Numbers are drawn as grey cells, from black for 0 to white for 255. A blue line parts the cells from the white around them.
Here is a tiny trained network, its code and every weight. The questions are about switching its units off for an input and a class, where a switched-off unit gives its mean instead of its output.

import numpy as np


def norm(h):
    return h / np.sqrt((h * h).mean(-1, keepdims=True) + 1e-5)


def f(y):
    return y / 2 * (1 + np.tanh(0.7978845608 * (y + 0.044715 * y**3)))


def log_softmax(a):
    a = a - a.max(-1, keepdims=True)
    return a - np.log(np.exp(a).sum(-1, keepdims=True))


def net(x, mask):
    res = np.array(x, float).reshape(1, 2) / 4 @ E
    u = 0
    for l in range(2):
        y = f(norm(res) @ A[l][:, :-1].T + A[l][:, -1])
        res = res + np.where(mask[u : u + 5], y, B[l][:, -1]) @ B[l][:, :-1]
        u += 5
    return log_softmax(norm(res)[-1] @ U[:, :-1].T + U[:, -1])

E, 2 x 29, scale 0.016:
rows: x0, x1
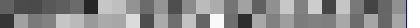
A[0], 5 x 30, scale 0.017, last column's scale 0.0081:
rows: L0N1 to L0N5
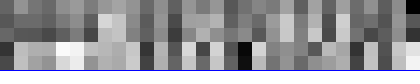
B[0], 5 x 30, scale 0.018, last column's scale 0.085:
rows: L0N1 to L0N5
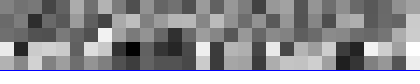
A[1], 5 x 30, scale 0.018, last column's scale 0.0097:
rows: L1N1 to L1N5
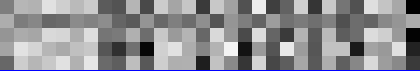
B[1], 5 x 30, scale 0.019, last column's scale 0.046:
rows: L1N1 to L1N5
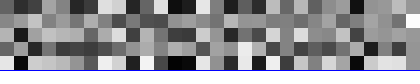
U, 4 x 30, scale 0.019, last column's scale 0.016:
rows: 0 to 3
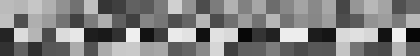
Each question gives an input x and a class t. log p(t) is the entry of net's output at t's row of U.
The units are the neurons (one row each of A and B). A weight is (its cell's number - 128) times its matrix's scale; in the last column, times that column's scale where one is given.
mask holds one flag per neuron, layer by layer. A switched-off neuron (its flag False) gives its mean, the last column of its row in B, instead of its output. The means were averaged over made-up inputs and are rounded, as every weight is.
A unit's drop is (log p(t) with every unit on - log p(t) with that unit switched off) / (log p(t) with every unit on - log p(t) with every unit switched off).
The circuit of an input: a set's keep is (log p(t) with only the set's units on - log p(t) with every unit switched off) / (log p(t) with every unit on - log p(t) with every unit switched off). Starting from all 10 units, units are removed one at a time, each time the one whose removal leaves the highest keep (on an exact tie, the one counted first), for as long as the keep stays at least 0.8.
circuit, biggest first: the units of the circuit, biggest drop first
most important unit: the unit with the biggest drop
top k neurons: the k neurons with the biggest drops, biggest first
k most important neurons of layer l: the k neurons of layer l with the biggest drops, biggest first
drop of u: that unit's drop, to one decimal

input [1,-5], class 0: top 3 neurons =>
(L0N3, L0N2, L0N4)
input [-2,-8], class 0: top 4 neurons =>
(L0N3, L0N2, L0N4, L0N5)
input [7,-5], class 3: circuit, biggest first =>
(L0N4, L0N5)
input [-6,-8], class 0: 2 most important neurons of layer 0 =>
(L0N3, L0N4)
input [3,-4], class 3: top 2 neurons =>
(L0N4, L0N5)
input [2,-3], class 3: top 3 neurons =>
(L0N4, L0N5, L1N2)
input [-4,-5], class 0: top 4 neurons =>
(L0N3, L0N2, L0N4, L0N5)
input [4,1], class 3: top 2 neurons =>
(L0N4, L0N2)
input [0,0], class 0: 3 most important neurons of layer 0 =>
(L0N3, L0N2, L0N4)
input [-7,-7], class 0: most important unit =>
L0N3
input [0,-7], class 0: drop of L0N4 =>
0.6
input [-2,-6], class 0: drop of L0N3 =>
1.1
